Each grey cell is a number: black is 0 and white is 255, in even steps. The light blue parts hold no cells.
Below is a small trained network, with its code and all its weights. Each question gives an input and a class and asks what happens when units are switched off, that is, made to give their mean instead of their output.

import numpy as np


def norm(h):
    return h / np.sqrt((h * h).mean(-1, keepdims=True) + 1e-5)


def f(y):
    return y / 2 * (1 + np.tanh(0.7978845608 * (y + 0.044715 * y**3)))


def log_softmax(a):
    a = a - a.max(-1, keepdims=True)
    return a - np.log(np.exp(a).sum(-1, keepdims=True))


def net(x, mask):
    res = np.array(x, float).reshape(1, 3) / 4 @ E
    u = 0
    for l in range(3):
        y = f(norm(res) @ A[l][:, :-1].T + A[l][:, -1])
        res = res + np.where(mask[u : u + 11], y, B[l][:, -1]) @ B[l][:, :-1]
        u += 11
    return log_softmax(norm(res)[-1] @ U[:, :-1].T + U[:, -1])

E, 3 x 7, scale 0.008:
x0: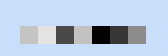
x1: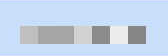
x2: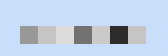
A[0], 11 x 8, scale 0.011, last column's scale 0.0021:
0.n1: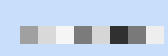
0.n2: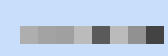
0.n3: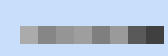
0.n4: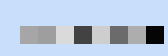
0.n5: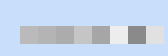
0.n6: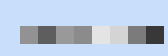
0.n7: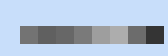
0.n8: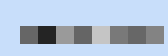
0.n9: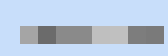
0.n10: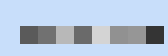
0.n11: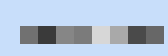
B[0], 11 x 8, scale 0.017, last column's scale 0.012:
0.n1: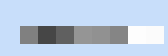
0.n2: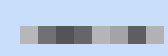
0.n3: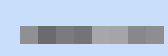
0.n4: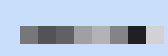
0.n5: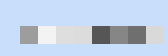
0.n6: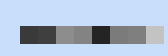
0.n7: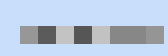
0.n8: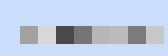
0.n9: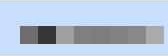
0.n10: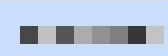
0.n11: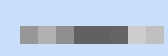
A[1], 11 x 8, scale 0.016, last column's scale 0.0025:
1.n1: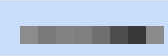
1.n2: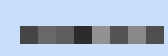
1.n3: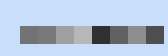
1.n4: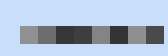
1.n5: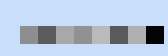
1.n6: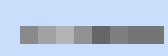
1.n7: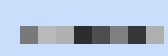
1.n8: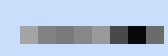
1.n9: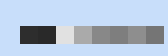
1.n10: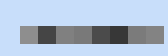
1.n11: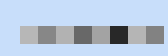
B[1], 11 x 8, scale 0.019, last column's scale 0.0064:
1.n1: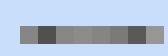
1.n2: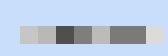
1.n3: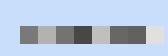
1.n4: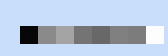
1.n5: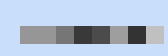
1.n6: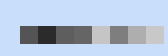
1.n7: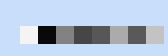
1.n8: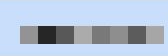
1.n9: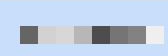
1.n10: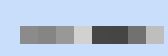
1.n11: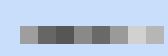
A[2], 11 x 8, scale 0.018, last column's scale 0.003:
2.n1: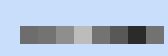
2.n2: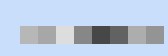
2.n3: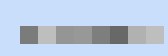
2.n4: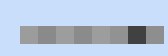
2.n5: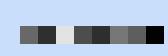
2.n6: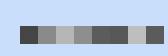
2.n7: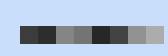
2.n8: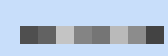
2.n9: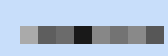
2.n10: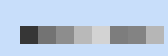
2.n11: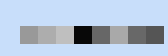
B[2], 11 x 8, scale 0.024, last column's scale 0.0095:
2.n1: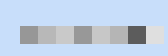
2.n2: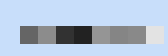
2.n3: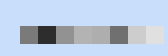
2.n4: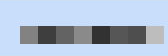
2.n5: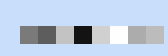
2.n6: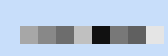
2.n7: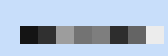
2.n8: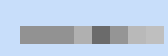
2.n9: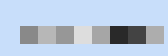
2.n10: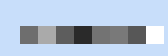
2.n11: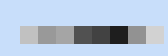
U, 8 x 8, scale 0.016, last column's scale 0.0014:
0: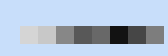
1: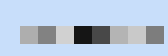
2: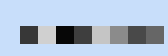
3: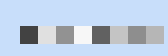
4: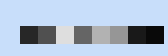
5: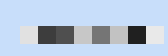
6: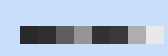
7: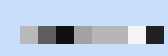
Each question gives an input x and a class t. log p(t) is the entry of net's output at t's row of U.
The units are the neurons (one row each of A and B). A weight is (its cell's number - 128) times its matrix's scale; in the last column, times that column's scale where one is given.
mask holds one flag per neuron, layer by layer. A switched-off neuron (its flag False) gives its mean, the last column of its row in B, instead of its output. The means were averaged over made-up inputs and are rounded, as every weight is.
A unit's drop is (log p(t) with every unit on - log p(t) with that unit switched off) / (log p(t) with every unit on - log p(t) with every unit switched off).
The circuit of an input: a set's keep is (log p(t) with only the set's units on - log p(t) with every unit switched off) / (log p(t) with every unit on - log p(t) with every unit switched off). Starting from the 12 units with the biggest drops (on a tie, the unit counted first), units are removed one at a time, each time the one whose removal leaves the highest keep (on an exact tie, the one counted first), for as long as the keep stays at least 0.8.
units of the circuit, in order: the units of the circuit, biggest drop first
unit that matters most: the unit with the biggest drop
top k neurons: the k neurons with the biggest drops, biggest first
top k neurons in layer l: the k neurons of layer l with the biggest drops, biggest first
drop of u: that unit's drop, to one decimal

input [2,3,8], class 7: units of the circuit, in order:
[0.n1]
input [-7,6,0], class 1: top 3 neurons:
[0.n1 1.n7 0.n11]
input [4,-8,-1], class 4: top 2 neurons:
[0.n1 1.n4]
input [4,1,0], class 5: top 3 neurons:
[0.n1 0.n2 0.n11]
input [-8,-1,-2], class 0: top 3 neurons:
[0.n1 0.n8 0.n5]
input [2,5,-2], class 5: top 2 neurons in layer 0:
[0.n1 0.n2]
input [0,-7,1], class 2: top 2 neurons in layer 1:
[1.n2 1.n4]
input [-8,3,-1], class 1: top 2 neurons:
[0.n1 0.n6]
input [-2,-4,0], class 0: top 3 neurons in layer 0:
[0.n1 0.n4 0.n11]
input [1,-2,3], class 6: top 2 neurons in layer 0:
[0.n1 0.n8]
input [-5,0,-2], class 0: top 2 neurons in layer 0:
[0.n1 0.n8]
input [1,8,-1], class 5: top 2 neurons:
[0.n2 0.n1]
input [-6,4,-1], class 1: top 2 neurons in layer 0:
[0.n1 0.n6]
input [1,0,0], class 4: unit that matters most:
0.n11
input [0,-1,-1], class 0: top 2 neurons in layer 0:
[0.n4 0.n10]
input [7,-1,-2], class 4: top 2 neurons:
[0.n1 0.n5]
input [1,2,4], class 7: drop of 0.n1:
0.8
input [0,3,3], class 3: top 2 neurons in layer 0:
[0.n1 0.n4]
